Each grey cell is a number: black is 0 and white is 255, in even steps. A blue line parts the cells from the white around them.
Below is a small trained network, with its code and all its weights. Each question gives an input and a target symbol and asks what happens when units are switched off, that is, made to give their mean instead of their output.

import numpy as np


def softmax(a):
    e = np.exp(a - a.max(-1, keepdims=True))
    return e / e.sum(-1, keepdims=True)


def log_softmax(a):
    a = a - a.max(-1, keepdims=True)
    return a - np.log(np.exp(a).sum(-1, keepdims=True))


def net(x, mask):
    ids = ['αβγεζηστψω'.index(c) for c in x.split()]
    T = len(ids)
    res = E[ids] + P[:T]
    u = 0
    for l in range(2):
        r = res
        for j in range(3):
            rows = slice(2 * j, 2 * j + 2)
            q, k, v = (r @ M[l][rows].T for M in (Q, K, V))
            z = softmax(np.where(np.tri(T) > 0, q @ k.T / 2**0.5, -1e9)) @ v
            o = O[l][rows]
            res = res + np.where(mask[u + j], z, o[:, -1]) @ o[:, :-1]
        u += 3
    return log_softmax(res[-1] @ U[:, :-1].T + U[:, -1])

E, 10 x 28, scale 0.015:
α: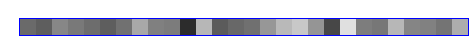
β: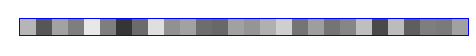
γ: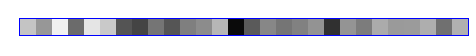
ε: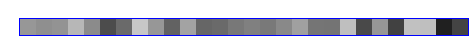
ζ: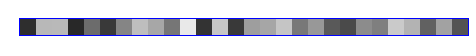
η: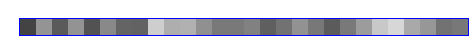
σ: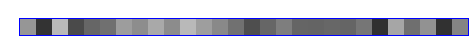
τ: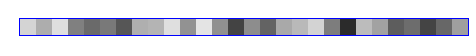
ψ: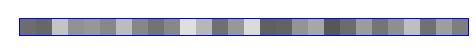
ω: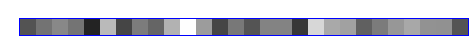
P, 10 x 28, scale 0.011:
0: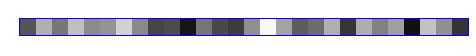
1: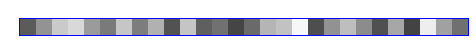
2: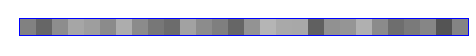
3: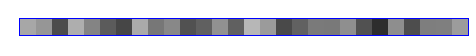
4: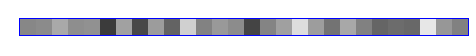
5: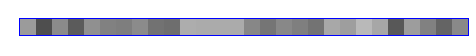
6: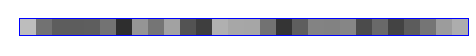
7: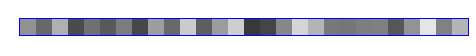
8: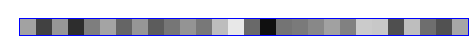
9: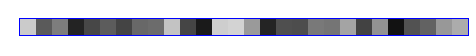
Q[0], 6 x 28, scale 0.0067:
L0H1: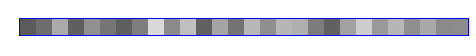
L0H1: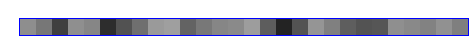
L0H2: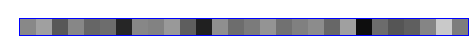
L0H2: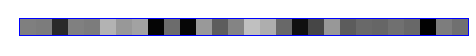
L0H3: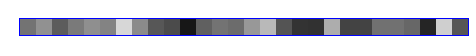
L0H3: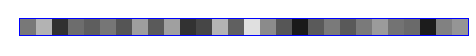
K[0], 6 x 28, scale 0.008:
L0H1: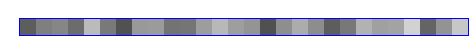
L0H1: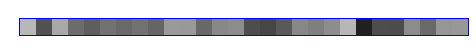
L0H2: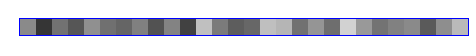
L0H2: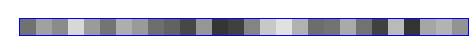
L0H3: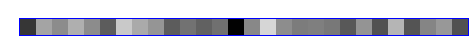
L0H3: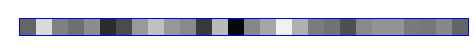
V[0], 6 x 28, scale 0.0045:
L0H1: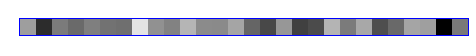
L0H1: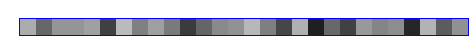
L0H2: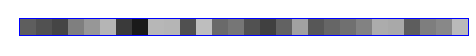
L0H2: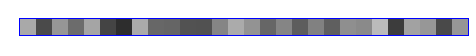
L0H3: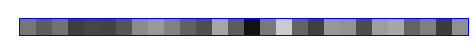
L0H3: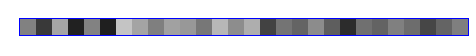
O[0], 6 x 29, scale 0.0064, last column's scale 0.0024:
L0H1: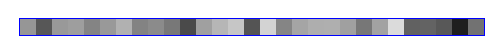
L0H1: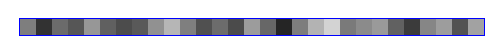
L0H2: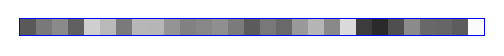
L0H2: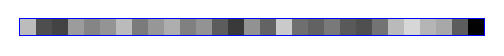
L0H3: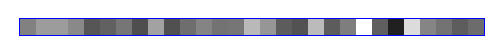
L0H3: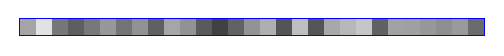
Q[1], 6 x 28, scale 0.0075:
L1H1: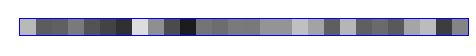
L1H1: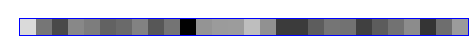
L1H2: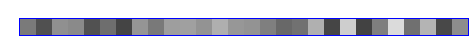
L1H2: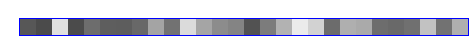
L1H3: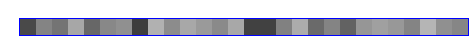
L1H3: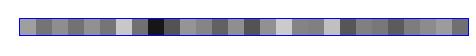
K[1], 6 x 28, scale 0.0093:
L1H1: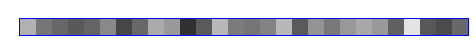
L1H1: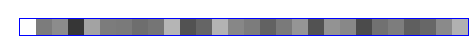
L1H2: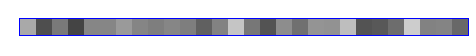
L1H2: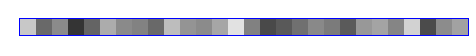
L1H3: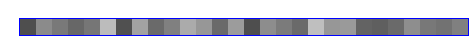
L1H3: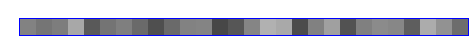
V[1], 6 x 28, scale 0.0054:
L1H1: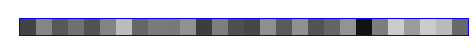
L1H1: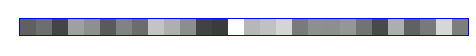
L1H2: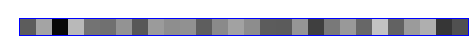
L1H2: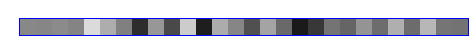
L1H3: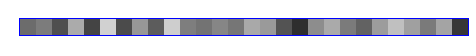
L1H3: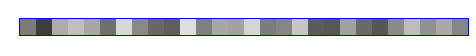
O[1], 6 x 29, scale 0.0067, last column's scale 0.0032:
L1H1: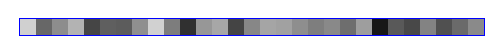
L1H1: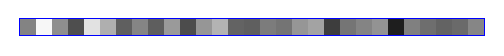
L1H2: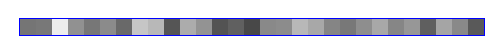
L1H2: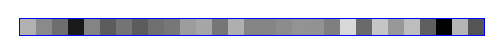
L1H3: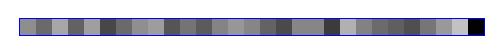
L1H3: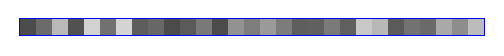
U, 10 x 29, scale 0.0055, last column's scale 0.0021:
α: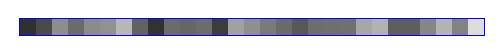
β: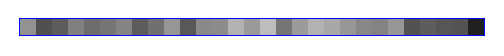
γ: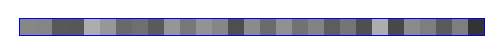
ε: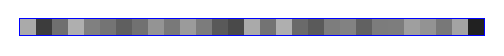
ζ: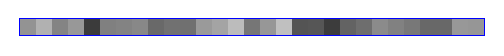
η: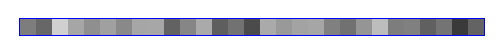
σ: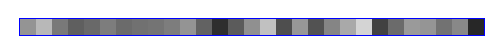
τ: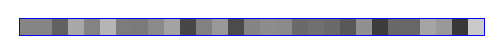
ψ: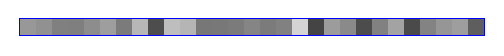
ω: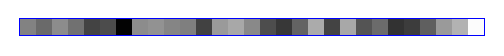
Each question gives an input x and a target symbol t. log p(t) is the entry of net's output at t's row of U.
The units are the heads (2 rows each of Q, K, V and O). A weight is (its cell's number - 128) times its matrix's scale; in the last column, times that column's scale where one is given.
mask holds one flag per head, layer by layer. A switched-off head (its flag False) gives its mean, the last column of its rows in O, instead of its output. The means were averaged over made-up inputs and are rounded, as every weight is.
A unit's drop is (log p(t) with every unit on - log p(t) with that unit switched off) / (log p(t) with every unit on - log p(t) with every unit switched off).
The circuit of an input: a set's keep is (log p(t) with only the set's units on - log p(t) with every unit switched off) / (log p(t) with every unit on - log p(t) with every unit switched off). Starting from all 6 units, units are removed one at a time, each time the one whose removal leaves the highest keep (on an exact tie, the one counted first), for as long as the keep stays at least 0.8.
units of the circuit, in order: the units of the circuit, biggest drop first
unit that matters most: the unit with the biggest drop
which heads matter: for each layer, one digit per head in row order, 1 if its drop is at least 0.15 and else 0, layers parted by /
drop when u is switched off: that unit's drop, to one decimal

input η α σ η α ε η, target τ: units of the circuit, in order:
L0H2, L1H2
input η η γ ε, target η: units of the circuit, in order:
L1H2, L0H1
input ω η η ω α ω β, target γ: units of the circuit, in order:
L1H1
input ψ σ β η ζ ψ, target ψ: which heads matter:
001 / 000
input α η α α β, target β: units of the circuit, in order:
L1H2, L1H3
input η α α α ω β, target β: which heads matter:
100 / 010
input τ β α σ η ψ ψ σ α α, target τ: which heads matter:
010 / 010
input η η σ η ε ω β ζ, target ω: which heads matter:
000 / 001
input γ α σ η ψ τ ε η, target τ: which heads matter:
000 / 010
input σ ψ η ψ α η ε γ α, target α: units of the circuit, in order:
L1H1, L0H3
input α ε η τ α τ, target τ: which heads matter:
000 / 010
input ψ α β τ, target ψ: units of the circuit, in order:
L1H1, L0H3
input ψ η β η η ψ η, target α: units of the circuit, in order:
L1H3, L0H3
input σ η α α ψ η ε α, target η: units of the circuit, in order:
L1H2, L1H3
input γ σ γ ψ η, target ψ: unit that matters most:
L0H3
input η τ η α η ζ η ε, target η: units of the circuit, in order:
L1H2, L0H2
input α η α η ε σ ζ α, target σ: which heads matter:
001 / 000
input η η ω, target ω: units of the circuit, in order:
L1H3, L0H1
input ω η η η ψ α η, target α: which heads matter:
011 / 001
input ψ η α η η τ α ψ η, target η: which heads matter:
100 / 010
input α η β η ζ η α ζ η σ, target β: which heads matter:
100 / 000
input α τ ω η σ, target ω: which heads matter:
000 / 001
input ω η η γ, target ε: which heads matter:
000 / 100
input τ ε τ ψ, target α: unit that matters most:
L1H1
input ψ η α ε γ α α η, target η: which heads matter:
000 / 010
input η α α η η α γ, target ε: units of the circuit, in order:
L1H1, L0H2
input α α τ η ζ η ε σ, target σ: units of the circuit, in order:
L0H3
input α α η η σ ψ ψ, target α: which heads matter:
000 / 001
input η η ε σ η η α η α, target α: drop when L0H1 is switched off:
0.0
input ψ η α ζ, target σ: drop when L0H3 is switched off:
1.1
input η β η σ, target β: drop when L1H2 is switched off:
0.1
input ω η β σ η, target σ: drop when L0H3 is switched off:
0.9
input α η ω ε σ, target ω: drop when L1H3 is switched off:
0.4
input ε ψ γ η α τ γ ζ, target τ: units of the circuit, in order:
L1H2
